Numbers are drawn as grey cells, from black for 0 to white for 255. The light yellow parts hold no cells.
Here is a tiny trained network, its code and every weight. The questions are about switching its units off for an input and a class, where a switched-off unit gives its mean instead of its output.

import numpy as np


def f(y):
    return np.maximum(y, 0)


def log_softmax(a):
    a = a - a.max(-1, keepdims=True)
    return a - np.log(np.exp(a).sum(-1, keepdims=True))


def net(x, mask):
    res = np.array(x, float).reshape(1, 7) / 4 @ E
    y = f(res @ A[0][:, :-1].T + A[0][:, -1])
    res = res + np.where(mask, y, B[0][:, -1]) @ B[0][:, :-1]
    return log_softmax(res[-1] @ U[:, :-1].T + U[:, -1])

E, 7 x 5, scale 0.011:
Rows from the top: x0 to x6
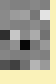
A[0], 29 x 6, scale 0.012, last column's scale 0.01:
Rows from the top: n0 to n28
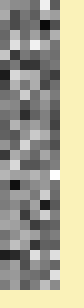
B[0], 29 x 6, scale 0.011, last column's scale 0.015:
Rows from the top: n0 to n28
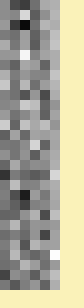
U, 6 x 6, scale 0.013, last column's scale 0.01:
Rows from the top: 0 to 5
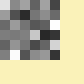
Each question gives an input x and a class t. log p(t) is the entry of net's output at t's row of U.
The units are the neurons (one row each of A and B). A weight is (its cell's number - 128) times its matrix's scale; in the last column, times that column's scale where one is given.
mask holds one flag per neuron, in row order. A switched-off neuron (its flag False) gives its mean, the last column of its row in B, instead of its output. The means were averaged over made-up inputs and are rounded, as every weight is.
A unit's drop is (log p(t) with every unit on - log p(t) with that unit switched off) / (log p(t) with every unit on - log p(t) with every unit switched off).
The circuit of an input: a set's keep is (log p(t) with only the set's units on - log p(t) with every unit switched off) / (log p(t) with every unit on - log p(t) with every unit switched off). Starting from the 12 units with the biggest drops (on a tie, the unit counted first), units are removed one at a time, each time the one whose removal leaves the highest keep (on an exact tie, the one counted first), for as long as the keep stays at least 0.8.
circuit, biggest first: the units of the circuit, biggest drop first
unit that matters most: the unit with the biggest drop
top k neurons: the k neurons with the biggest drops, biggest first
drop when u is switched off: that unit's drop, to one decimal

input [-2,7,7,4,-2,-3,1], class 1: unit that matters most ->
n19
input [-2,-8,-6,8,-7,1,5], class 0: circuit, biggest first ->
(n8, n7)
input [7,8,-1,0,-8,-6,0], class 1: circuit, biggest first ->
(n0, n19)
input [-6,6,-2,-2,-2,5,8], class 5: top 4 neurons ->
(n18, n13, n25, n2)
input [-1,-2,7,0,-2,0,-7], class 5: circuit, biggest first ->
(n24, n22)
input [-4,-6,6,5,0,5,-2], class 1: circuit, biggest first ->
(n2, n20)
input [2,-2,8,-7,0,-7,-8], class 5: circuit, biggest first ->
(n22, n24)
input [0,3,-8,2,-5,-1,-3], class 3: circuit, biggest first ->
(n14, n9)
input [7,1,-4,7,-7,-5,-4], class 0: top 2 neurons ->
(n7, n4)
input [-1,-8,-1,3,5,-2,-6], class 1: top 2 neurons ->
(n2, n20)
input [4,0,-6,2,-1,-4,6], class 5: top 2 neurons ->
(n25, n13)
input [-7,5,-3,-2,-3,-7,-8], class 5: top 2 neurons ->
(n24, n22)
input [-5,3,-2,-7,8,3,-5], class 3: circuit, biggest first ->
(n21, n10)
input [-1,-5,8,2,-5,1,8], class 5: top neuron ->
(n25)
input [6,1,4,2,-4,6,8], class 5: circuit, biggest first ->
(n13, n25)
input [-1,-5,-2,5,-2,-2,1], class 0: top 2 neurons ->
(n8, n7)
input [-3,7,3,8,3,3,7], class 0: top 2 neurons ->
(n4, n12)
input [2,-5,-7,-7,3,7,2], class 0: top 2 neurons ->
(n5, n17)
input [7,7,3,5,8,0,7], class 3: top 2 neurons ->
(n21, n28)
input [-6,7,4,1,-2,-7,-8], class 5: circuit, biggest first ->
(n24)
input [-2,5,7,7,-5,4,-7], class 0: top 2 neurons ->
(n4, n7)
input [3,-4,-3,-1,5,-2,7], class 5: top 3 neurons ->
(n25, n18, n17)
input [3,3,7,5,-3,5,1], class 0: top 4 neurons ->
(n4, n7, n12, n21)
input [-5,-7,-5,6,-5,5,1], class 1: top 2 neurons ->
(n2, n20)
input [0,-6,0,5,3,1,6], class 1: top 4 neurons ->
(n2, n20, n5, n1)
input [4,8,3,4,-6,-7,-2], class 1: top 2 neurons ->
(n19, n0)
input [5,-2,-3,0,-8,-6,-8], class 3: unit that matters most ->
n14
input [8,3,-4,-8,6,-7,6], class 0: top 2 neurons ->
(n1, n5)
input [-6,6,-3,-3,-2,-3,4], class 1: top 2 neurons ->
(n0, n19)
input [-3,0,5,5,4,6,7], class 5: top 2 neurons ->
(n25, n13)
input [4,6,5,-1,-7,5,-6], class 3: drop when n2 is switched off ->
0.2
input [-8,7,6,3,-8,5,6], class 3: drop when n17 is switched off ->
-0.1
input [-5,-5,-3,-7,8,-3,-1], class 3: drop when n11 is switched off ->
0.2
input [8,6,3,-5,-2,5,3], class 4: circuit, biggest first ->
(n17)
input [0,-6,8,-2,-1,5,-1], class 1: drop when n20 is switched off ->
0.1
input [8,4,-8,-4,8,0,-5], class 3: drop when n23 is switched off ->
0.0
